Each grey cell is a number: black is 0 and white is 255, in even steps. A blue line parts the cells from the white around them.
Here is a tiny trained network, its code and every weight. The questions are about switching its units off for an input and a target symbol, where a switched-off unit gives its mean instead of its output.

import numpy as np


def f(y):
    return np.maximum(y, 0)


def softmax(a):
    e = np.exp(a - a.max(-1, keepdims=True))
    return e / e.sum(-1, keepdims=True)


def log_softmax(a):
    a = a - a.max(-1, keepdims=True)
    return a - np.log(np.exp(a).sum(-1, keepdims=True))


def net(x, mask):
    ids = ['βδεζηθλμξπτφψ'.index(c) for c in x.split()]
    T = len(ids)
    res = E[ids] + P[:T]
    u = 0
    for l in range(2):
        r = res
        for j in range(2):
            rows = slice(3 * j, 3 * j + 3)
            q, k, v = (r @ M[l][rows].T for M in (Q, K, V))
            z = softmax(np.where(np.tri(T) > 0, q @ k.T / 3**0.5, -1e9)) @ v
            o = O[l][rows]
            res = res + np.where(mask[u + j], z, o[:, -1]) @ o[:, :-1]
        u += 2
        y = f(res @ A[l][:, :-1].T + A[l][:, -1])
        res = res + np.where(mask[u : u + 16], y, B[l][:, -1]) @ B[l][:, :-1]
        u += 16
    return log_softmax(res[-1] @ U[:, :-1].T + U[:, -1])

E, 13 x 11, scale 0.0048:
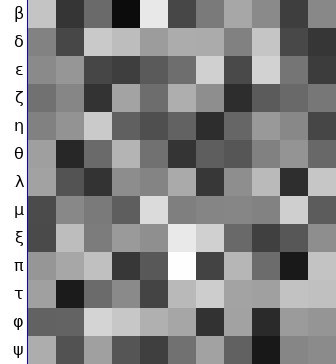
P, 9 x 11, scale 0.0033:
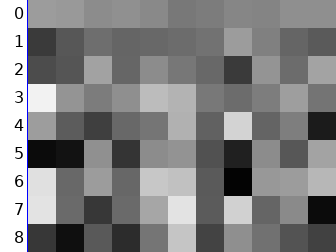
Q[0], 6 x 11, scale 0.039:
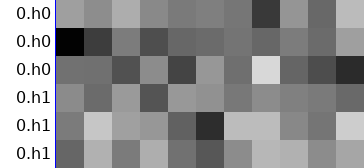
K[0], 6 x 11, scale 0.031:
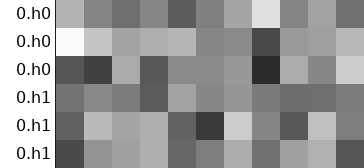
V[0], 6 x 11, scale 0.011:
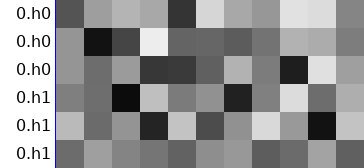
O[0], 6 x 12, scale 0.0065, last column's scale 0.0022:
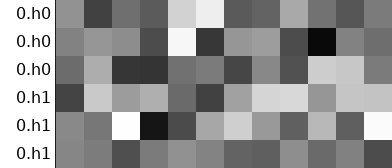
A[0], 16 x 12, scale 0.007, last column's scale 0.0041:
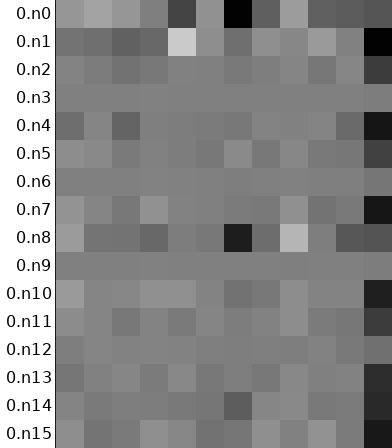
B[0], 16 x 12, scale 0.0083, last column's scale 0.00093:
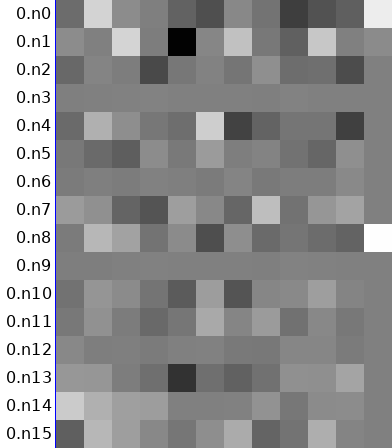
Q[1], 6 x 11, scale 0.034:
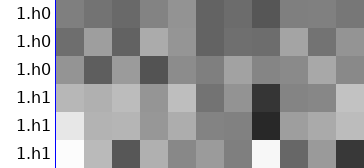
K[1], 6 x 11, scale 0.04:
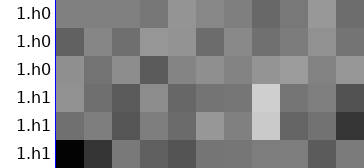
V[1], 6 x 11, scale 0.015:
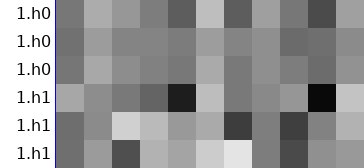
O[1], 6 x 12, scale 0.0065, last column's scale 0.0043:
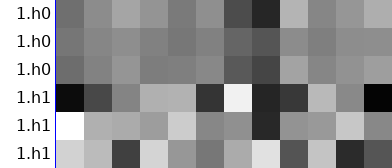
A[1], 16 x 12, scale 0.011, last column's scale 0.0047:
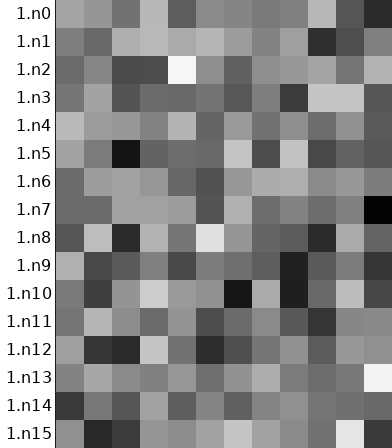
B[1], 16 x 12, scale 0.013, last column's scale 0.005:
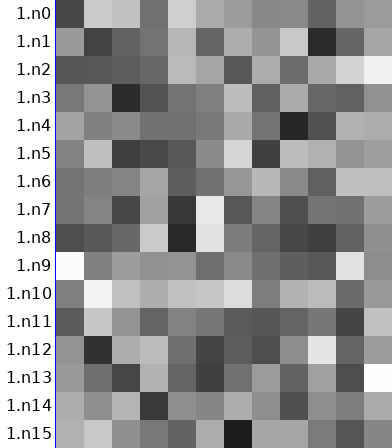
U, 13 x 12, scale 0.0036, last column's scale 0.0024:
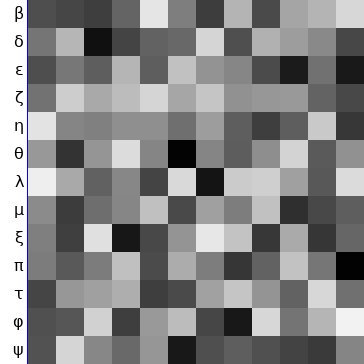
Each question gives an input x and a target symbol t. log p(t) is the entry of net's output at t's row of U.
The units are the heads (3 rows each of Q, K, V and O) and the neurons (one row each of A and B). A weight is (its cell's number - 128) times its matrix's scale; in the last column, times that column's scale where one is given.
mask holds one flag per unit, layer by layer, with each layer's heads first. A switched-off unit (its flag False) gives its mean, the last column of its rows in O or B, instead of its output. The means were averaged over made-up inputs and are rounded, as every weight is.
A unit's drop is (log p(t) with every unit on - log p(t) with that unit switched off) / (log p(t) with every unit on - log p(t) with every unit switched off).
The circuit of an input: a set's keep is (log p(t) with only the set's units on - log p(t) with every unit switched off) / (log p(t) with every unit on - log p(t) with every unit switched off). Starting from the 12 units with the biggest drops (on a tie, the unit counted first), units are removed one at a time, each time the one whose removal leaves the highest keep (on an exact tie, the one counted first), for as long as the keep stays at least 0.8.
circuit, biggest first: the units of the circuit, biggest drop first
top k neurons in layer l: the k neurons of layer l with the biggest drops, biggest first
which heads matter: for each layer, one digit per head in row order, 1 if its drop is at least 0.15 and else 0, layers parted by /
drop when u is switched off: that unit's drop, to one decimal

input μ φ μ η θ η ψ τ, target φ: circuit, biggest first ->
[1.h1]
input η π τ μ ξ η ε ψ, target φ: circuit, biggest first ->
[1.h1; 1.h0]
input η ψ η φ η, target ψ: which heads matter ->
01 / 00
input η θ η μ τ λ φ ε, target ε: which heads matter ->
11 / 01
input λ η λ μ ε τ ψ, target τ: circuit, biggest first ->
[0.h1; 1.n6]
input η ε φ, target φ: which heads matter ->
00 / 01
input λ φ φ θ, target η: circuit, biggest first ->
[1.h1; 1.n4]
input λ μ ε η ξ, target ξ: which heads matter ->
00 / 01
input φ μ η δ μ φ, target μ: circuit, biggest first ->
[0.h0; 1.n1]
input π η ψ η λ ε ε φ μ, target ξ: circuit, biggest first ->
[1.h1; 1.n14]
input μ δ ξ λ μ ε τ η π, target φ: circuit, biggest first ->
[1.h0; 1.n13]
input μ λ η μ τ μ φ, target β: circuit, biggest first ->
[0.h0; 1.n2]
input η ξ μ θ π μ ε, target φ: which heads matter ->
11 / 10
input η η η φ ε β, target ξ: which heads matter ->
01 / 00
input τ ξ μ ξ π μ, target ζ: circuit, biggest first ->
[1.h1; 1.n0]
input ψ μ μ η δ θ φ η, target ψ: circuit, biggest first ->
[1.n11; 0.h0]
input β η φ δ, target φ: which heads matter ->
00 / 01
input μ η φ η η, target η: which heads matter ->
00 / 01
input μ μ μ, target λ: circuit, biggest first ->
[1.h1]
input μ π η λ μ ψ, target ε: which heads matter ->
10 / 01
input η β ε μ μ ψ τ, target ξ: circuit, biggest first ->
[0.h1]
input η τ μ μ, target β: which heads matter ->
00 / 00
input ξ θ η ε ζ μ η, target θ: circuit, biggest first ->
[1.h1; 1.n12; 0.h1]
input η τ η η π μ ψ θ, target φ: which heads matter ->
01 / 10
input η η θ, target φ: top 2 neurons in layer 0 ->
[0.n8; 0.n0]
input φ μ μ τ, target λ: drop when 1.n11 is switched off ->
0.0
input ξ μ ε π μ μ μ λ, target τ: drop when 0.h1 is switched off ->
1.3
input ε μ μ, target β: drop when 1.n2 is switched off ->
0.6
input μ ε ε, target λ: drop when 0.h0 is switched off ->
0.1
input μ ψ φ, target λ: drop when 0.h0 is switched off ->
0.1
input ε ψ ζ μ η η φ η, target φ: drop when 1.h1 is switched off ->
1.6
